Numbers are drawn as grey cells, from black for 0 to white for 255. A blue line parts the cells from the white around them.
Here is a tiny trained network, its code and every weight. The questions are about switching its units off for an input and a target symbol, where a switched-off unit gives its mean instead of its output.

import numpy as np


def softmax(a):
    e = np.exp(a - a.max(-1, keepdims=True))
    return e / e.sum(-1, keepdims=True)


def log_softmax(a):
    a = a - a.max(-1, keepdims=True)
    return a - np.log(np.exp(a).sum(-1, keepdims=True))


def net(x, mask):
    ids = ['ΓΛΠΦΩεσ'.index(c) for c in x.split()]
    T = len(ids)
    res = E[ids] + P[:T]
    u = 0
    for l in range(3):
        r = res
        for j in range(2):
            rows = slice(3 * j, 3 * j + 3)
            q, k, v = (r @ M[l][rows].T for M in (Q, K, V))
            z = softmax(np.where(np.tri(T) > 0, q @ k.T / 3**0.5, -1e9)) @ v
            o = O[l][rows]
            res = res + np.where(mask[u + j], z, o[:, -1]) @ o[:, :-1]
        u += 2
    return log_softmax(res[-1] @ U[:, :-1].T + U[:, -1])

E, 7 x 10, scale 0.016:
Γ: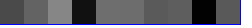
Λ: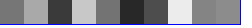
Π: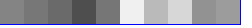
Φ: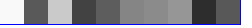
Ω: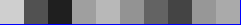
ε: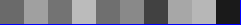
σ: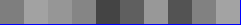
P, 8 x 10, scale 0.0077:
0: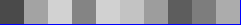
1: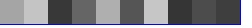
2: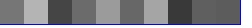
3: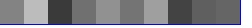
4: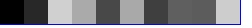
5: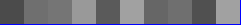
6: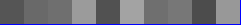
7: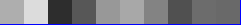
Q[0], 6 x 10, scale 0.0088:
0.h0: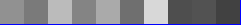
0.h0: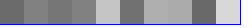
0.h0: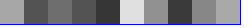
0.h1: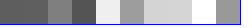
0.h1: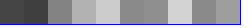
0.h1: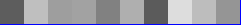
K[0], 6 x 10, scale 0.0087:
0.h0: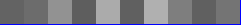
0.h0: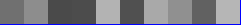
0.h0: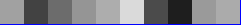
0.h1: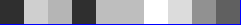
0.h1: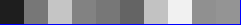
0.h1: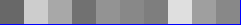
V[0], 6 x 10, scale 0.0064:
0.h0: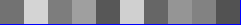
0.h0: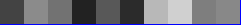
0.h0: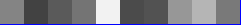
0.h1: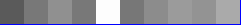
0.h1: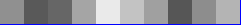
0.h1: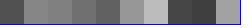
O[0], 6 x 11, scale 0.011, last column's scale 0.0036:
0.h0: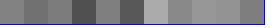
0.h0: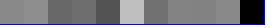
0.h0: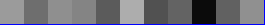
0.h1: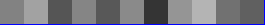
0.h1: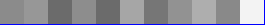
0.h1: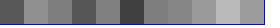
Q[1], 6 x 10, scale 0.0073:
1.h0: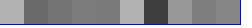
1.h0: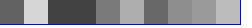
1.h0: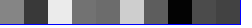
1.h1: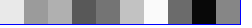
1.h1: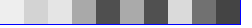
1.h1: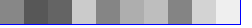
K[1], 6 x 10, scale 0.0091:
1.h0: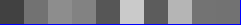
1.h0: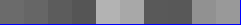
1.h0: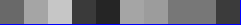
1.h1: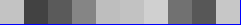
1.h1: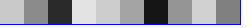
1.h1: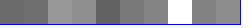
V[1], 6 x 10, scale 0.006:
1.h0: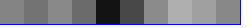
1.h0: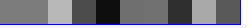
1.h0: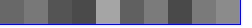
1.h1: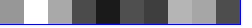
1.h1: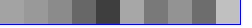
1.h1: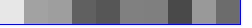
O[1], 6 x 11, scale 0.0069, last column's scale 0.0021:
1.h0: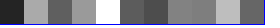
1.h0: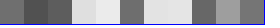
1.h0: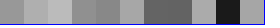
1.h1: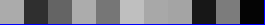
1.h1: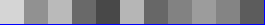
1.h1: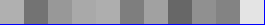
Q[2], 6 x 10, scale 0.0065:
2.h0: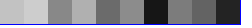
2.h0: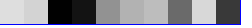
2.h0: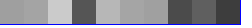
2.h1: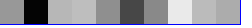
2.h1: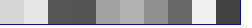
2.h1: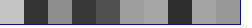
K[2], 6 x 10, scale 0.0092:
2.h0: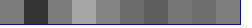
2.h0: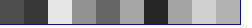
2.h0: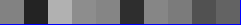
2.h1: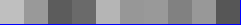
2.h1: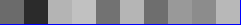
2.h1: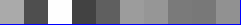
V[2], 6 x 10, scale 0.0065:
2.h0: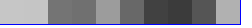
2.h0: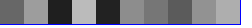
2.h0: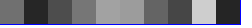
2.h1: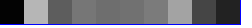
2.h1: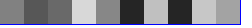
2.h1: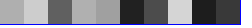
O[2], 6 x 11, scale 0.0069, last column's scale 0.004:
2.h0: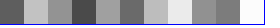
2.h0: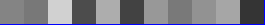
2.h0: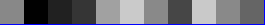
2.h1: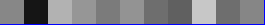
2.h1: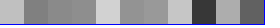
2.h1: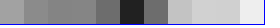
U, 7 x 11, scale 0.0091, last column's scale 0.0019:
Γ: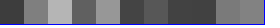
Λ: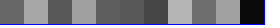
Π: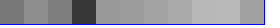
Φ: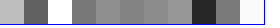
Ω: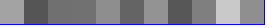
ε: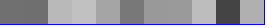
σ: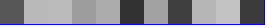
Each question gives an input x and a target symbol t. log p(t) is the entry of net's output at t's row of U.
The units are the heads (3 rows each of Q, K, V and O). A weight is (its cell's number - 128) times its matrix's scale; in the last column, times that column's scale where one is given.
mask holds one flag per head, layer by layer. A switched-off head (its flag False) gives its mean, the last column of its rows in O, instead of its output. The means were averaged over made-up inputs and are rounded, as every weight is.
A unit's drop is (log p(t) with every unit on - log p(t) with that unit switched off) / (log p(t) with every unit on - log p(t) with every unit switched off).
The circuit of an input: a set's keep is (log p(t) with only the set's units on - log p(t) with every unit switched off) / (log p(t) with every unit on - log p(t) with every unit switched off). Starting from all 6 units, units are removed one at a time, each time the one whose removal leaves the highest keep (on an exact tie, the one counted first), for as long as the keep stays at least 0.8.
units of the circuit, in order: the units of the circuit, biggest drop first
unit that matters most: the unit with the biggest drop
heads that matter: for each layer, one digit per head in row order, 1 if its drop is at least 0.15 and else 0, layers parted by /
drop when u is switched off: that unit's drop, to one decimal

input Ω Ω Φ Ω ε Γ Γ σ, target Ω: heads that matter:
01 / 10 / 11
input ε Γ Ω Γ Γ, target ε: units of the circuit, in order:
2.h1; 1.h0; 0.h1
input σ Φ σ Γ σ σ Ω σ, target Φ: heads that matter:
10 / 00 / 01
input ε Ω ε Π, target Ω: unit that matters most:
2.h0
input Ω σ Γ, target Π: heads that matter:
01 / 00 / 10
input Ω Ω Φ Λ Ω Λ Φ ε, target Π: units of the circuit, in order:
2.h0; 0.h0
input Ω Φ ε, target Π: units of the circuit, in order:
2.h0; 0.h0; 1.h0
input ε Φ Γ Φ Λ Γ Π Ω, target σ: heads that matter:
11 / 11 / 11
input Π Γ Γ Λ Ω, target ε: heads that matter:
10 / 10 / 01
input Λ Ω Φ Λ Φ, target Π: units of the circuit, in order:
2.h0; 0.h1; 1.h0
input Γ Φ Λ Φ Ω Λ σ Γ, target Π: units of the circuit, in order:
0.h1; 2.h0
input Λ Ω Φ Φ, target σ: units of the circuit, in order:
1.h1; 2.h1
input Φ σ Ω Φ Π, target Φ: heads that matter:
11 / 00 / 01
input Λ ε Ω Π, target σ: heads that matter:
10 / 01 / 11
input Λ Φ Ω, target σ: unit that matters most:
0.h1
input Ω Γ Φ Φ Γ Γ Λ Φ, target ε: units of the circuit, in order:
2.h1; 0.h1
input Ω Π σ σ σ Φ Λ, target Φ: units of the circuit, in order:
1.h1; 0.h1
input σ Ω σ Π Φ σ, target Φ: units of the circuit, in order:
1.h1; 2.h1
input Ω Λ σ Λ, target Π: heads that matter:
10 / 10 / 10
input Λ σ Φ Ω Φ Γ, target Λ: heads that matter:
01 / 10 / 00
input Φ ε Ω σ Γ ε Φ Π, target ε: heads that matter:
10 / 01 / 01
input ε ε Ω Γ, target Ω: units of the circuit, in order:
2.h0; 0.h1
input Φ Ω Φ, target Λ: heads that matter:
01 / 00 / 10
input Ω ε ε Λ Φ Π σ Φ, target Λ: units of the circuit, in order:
0.h1; 2.h1
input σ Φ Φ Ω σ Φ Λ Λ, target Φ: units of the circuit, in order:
1.h0; 2.h1
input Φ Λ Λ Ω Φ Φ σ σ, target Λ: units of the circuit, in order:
2.h0; 2.h1; 1.h0
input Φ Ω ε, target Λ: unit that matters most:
0.h0
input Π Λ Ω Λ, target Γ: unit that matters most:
1.h0
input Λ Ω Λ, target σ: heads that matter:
11 / 01 / 11
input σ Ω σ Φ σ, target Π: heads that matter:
01 / 00 / 10
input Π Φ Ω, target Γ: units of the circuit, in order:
2.h1; 1.h0
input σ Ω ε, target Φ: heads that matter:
10 / 10 / 01
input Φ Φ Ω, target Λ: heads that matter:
01 / 00 / 11
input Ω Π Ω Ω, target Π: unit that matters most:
2.h0
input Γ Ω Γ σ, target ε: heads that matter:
01 / 10 / 01
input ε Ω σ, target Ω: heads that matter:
01 / 10 / 10
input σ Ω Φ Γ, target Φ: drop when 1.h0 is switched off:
0.1
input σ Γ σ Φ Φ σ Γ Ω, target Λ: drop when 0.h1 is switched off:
0.8
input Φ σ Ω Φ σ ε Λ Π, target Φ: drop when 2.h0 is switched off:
0.3
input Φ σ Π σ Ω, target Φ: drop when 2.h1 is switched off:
0.5
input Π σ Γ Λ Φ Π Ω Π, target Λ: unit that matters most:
0.h0
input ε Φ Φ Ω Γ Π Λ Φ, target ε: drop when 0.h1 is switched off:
0.1
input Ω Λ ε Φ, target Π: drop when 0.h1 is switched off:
0.7
